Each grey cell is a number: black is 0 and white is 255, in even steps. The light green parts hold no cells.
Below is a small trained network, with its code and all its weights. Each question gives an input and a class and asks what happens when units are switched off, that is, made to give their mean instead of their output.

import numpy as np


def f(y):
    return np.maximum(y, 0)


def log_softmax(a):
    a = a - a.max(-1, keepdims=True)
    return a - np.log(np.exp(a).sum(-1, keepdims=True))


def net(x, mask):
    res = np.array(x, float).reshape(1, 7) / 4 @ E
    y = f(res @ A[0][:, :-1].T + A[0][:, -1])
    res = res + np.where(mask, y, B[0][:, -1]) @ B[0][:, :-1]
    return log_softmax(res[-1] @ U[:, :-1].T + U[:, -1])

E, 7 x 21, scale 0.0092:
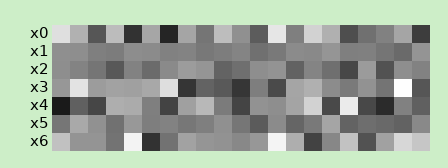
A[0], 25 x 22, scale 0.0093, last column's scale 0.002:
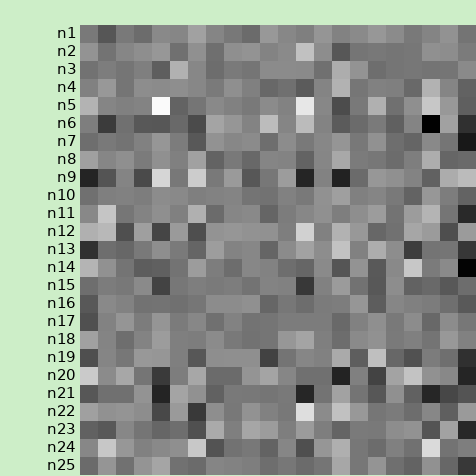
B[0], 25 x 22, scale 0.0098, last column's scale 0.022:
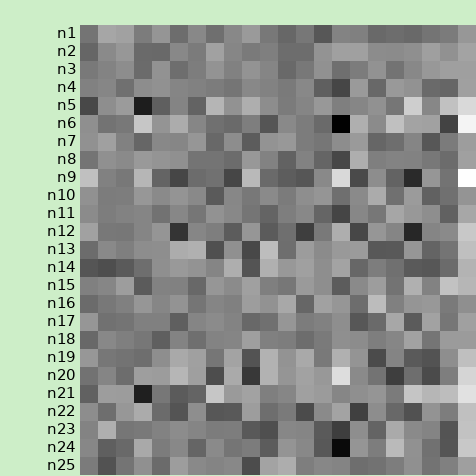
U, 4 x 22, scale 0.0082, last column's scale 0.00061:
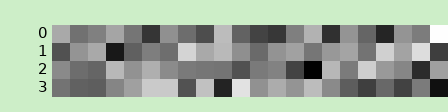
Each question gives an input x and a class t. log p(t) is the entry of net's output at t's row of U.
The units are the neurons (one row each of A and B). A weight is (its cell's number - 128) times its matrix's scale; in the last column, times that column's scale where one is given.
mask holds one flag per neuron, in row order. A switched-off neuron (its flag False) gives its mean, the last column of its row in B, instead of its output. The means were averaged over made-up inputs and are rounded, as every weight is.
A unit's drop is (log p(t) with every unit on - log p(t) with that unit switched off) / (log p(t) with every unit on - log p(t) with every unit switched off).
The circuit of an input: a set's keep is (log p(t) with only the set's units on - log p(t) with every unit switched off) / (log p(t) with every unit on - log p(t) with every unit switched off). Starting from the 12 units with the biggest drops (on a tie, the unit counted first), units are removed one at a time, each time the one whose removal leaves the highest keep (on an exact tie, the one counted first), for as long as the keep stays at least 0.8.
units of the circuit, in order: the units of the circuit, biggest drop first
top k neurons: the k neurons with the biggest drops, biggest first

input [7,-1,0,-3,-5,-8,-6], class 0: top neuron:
n12
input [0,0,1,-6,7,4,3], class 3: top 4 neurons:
n13; n19; n24; n7
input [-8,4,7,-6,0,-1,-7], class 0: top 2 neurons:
n9; n5
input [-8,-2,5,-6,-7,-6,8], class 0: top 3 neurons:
n9; n21; n15
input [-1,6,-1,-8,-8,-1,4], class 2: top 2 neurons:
n6; n23
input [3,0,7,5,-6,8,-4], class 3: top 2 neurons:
n20; n6
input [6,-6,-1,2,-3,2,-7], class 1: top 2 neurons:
n21; n9
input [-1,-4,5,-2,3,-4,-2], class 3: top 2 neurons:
n5; n24
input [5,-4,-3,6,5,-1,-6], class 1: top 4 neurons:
n21; n6; n9; n15
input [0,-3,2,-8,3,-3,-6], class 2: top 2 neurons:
n6; n5
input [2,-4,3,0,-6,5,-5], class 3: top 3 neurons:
n20; n5; n14
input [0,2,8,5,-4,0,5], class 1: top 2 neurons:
n5; n6
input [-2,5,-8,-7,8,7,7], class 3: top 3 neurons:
n19; n13; n21
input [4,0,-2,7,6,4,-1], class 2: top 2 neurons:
n24; n20
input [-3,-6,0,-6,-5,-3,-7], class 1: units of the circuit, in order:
n21
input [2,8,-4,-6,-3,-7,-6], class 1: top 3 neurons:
n21; n24; n15
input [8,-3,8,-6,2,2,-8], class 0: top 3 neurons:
n12; n22; n5
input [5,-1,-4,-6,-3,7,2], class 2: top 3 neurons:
n6; n9; n23
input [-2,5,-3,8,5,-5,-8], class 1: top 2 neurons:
n21; n6
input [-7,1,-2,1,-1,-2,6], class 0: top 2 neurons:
n9; n21
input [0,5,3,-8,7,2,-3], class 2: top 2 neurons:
n6; n20
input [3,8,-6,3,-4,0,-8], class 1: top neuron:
n21
